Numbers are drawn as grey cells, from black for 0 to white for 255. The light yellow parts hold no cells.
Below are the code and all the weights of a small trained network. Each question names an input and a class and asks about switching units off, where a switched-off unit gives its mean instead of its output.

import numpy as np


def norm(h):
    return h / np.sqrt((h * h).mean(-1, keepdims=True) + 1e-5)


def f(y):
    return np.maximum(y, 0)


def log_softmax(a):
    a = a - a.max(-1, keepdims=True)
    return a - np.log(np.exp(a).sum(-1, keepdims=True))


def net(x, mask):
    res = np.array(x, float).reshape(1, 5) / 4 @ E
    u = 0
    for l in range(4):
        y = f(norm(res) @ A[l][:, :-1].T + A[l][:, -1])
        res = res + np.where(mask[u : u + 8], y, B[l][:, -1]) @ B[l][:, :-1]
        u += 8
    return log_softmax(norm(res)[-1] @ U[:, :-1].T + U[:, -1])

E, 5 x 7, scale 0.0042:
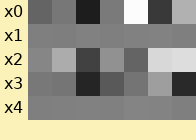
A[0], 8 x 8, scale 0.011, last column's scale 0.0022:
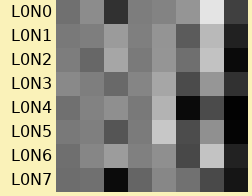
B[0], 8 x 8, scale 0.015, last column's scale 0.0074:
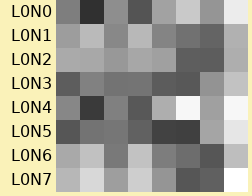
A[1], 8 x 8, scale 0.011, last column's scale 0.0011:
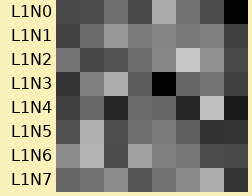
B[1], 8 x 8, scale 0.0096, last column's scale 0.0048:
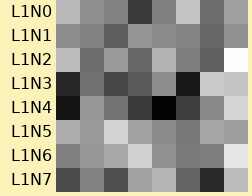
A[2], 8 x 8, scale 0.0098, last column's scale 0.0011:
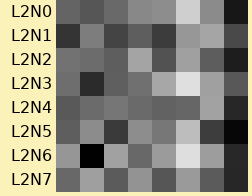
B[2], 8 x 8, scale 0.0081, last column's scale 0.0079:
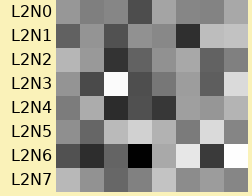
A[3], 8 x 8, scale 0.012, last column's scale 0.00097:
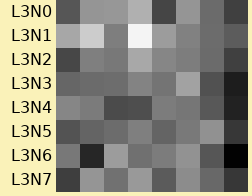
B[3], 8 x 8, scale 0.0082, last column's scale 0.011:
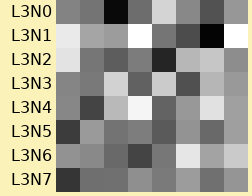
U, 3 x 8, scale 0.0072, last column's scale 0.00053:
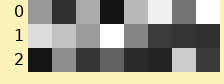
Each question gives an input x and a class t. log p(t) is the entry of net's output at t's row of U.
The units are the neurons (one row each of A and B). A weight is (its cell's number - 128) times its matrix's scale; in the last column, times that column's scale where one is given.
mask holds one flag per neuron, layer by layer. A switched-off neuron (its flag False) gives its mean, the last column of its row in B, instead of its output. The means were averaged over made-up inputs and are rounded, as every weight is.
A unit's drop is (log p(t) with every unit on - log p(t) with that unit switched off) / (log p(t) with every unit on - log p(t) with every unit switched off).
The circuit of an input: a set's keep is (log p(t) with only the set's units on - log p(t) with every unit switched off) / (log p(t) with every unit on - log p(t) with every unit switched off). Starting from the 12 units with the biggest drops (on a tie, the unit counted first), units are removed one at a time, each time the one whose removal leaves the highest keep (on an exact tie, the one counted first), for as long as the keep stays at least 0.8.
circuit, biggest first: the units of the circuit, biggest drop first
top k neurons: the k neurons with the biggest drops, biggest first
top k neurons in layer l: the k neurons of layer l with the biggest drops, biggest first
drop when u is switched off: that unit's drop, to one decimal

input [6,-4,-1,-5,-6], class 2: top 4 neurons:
(L0N5, L0N3, L0N7, L1N4)
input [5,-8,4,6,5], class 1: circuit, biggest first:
(L0N7)
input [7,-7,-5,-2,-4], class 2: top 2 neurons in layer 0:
(L0N5, L0N3)
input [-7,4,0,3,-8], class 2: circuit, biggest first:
(L0N4, L0N7, L1N3)
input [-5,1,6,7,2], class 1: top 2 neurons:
(L0N4, L0N0)
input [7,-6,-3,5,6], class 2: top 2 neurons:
(L0N5, L0N3)
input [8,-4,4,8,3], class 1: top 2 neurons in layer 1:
(L1N6, L1N3)
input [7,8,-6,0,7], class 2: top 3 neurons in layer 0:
(L0N5, L0N3, L0N0)
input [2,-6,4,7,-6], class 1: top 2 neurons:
(L0N7, L0N4)
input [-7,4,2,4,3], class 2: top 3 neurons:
(L0N4, L0N7, L0N0)
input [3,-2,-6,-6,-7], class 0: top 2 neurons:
(L0N4, L0N7)
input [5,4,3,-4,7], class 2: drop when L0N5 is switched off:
1.0
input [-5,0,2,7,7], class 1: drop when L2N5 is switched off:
0.0
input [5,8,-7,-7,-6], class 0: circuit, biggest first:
(L0N4)
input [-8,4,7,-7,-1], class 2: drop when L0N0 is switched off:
1.1
